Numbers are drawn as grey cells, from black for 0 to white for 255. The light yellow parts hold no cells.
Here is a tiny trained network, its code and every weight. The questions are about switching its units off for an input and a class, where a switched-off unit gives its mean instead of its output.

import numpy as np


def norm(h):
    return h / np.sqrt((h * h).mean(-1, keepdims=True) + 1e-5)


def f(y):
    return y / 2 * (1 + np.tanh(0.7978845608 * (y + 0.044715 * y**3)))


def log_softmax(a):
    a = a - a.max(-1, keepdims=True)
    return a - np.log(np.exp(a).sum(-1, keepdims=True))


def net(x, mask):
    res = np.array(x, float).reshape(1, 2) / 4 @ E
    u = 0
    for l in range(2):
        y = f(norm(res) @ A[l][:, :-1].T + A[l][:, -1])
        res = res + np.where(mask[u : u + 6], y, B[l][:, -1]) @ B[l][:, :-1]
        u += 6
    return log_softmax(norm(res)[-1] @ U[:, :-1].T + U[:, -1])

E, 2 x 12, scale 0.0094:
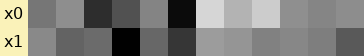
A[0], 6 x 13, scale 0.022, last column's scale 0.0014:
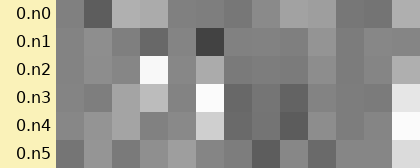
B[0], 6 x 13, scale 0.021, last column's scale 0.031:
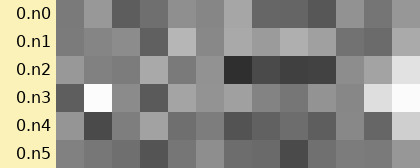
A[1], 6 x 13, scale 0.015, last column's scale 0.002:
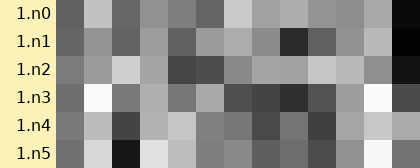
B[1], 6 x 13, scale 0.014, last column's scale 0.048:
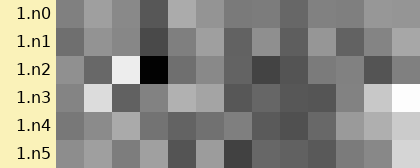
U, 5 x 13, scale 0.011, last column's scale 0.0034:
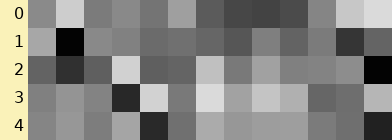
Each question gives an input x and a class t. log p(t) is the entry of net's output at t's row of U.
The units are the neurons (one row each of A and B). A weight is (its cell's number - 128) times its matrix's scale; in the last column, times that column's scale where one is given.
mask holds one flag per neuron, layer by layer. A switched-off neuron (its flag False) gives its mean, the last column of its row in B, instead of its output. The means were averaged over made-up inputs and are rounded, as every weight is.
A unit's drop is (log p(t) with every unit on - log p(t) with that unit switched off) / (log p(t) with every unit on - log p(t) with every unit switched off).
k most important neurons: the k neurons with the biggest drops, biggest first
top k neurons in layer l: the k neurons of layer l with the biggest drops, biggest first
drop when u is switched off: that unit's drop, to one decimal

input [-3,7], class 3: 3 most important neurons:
[0.n2 0.n4 1.n5]
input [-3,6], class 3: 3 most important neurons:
[0.n2 1.n5 0.n4]
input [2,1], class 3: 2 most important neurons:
[0.n2 0.n3]
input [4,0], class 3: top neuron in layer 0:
[0.n2]
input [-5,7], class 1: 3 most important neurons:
[0.n3 1.n3 0.n2]
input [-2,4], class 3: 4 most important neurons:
[0.n2 1.n5 0.n4 0.n3]
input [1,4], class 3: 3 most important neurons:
[0.n2 0.n3 1.n3]
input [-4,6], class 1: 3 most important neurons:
[0.n3 1.n3 0.n2]
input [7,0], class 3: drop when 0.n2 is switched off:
1.2
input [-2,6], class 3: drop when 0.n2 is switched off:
1.1
